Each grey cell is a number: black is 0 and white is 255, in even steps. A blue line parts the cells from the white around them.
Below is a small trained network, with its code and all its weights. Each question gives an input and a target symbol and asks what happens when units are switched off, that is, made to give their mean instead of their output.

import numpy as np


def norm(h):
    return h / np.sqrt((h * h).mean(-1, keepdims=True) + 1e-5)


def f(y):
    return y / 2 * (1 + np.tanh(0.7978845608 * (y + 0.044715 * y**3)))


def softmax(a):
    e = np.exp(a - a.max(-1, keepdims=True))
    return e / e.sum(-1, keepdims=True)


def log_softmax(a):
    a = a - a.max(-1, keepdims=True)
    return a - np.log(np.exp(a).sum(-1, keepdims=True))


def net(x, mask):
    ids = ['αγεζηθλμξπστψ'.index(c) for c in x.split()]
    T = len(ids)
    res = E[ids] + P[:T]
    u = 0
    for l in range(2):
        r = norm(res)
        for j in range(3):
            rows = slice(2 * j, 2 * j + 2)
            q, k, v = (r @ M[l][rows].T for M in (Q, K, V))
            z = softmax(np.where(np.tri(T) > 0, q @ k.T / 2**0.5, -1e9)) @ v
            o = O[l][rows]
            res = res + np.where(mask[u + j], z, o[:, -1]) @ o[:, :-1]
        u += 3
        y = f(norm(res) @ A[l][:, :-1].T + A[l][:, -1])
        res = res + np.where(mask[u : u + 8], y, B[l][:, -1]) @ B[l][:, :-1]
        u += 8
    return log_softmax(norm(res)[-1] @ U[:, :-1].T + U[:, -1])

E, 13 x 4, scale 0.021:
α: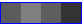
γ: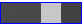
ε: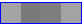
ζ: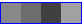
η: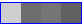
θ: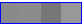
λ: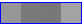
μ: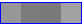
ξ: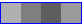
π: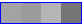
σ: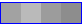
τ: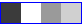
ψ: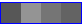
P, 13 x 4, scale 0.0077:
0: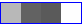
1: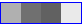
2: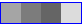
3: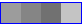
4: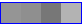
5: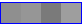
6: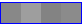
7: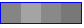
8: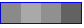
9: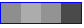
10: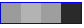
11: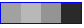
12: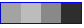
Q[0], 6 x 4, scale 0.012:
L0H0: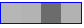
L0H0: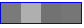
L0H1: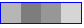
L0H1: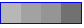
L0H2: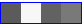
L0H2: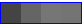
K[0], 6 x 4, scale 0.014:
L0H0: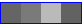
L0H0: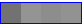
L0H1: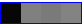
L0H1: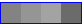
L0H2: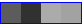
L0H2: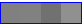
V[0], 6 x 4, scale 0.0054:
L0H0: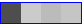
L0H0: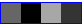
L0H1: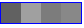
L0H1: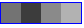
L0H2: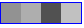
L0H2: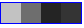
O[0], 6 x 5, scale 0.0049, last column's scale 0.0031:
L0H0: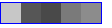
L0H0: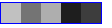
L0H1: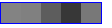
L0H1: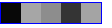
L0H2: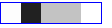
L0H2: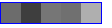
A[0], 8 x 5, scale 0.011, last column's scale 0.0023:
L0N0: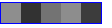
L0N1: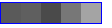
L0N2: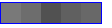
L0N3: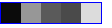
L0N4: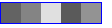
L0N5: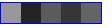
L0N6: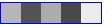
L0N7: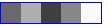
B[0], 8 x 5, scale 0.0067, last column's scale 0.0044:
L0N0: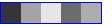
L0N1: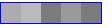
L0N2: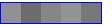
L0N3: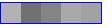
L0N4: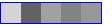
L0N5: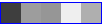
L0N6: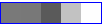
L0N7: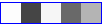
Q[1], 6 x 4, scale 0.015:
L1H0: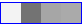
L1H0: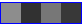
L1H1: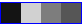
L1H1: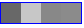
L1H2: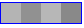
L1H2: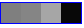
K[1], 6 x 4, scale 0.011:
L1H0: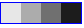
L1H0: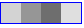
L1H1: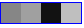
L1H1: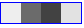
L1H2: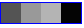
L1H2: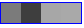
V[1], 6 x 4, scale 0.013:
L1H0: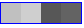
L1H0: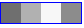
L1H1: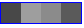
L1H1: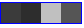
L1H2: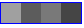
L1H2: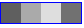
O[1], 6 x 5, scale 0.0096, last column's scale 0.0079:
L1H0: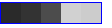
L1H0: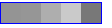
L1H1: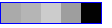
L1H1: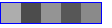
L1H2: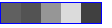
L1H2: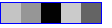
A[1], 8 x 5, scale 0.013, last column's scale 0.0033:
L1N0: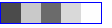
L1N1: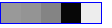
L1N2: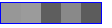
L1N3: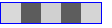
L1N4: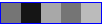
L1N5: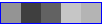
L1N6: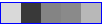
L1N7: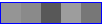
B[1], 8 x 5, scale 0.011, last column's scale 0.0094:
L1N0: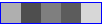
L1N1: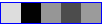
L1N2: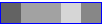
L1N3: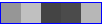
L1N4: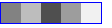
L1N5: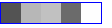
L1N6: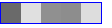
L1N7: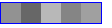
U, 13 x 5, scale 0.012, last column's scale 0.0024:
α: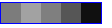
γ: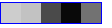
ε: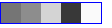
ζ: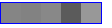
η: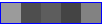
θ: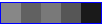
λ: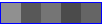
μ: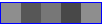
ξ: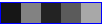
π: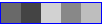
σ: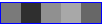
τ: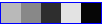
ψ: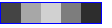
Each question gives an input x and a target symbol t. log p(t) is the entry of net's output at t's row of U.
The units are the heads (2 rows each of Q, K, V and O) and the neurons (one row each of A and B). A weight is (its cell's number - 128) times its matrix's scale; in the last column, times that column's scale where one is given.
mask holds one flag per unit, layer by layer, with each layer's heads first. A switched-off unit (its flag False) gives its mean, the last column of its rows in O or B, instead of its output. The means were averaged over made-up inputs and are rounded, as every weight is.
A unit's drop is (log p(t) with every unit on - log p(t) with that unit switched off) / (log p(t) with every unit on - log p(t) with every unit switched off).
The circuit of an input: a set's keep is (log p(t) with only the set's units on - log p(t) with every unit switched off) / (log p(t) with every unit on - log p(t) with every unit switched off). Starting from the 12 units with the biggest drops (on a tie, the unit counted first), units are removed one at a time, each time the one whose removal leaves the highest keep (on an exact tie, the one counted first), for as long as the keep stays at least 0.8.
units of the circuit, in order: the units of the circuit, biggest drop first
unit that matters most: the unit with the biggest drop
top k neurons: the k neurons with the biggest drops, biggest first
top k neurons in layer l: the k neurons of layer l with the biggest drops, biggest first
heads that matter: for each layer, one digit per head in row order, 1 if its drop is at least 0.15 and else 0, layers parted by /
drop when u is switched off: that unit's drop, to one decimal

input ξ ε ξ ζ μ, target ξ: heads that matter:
000 / 010
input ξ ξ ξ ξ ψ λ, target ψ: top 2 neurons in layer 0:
(L0N7, L0N6)
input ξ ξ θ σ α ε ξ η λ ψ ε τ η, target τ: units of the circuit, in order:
(L1H2, L0N5)
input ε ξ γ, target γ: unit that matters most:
L1H1
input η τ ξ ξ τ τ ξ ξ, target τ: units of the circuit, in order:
(L1H1, L1N3, L1N6)
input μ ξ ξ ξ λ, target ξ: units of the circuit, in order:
(L1H1, L1H0)
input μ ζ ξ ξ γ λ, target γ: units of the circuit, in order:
(L1N3, L1H1)
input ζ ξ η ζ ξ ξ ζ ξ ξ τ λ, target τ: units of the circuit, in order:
(L1H2, L1N2, L1N3)
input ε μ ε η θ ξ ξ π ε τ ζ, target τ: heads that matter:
000 / 011
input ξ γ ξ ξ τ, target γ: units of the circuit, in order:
(L1H0, L1H2)
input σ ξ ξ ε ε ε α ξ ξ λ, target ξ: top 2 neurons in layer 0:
(L0N3, L0N5)
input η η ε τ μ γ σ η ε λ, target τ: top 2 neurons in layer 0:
(L0N6, L0N5)
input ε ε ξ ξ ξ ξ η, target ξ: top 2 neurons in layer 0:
(L0N5, L0N6)
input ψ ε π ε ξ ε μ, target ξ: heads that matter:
110 / 011
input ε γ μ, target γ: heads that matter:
000 / 010
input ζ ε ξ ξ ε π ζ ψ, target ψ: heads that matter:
000 / 011
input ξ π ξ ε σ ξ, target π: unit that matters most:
L1N4
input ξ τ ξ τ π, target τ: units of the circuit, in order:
(L1H2, L1N2)
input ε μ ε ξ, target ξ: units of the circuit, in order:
(L1H1, L1H2)
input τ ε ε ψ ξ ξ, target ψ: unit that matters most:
L0N7
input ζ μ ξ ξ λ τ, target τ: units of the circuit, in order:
(L1N5, L1N0, L1N6)
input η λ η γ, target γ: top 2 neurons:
(L1N3, L0N4)
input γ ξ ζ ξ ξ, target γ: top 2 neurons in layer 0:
(L0N7, L0N6)
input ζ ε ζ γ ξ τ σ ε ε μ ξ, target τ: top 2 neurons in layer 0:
(L0N6, L0N5)
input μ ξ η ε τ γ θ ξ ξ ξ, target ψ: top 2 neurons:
(L1N5, L0N7)
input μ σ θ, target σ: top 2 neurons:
(L1N6, L1N0)
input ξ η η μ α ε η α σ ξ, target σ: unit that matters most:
L0N3
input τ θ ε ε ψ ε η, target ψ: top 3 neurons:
(L0N7, L0N5, L0N6)
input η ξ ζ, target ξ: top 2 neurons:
(L0N7, L1N0)
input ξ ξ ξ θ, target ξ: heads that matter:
000 / 011
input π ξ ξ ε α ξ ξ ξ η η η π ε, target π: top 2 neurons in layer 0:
(L0N5, L0N4)
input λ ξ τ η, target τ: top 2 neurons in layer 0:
(L0N5, L0N6)
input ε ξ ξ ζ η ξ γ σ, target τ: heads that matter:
001 / 011
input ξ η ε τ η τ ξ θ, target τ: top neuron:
(L0N7)
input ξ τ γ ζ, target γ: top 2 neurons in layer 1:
(L1N3, L1N6)
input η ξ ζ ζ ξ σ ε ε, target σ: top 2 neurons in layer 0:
(L0N6, L0N7)
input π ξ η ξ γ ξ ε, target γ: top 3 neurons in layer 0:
(L0N6, L0N7, L0N4)
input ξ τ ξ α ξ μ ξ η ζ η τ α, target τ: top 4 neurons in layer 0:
(L0N3, L0N5, L0N7, L0N1)
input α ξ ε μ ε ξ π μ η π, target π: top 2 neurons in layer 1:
(L1N4, L1N0)
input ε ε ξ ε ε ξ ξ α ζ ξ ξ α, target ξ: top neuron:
(L0N3)
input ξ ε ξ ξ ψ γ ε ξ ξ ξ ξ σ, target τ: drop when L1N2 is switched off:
0.0
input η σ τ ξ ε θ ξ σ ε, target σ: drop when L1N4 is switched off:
0.3
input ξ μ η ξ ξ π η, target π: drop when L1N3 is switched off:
0.1
